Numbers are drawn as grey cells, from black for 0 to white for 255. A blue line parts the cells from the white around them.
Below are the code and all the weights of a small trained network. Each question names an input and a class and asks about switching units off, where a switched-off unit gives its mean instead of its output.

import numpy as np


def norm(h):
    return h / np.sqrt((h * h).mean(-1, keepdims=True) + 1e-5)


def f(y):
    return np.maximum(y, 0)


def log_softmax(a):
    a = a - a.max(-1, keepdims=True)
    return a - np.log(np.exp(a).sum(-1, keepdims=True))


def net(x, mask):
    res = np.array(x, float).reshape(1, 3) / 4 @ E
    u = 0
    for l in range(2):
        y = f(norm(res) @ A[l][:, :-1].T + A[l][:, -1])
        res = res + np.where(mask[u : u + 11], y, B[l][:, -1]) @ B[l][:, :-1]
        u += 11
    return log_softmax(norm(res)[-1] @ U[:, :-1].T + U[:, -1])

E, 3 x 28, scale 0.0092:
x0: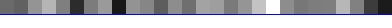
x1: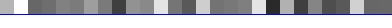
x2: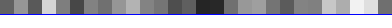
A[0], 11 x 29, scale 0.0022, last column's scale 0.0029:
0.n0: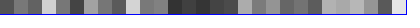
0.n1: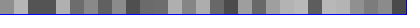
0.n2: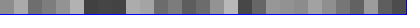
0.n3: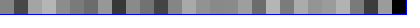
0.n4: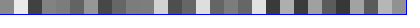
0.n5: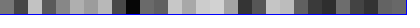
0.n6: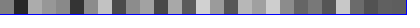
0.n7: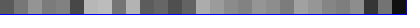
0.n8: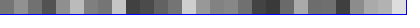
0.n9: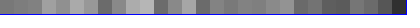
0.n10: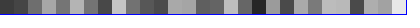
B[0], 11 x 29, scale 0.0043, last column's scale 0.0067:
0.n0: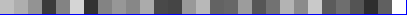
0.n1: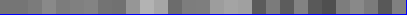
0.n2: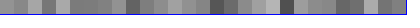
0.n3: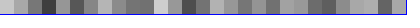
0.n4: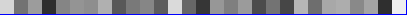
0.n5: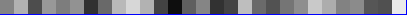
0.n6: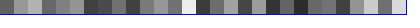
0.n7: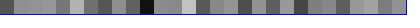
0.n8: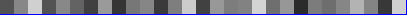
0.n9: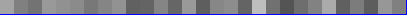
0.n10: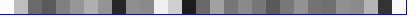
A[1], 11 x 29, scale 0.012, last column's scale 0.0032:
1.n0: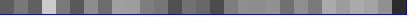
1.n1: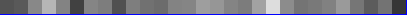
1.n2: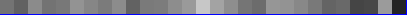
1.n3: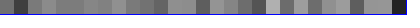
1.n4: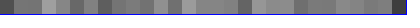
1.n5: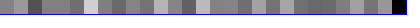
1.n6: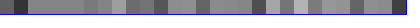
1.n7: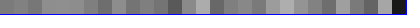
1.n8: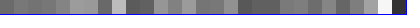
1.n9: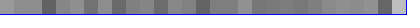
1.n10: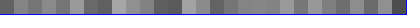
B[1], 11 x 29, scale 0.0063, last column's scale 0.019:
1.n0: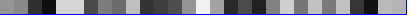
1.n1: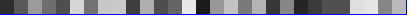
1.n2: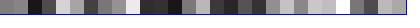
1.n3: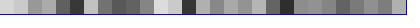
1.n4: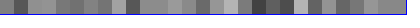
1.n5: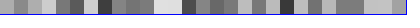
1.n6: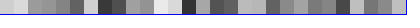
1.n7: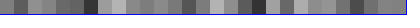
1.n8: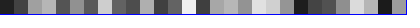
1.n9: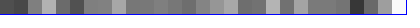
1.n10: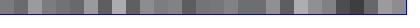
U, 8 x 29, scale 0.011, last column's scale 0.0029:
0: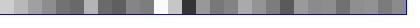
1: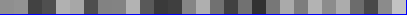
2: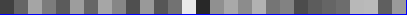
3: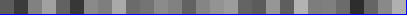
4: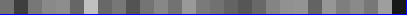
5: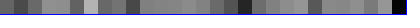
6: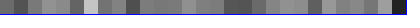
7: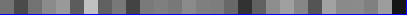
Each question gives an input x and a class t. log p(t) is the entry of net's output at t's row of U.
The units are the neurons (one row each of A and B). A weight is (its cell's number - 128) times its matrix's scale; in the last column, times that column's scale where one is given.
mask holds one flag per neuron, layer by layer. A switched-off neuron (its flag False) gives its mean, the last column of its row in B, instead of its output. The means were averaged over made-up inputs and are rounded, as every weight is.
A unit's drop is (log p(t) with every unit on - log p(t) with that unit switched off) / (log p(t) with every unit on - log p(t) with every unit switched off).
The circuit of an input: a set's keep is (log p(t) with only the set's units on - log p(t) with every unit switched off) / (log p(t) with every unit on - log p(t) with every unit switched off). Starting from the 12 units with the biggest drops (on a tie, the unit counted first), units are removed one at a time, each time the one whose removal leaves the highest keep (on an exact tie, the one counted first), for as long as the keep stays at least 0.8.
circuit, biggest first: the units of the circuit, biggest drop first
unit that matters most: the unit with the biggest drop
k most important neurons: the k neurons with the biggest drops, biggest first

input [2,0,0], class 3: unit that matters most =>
1.n1
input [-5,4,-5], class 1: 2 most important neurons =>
[0.n10 1.n1]
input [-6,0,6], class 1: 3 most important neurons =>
[1.n0 1.n1 0.n6]
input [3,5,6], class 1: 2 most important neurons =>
[0.n10 1.n0]
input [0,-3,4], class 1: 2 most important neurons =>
[0.n4 1.n0]
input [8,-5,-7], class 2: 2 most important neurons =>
[1.n1 0.n0]
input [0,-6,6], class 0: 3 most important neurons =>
[1.n6 1.n3 0.n5]
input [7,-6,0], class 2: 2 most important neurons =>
[1.n1 0.n4]
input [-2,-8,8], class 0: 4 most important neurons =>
[1.n6 1.n3 0.n5 1.n2]
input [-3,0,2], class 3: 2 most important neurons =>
[0.n8 1.n1]
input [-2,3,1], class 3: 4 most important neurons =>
[0.n4 1.n6 1.n9 1.n1]
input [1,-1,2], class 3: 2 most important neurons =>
[1.n0 1.n2]
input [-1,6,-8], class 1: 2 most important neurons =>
[1.n2 0.n10]
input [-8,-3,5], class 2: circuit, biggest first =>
[1.n8]
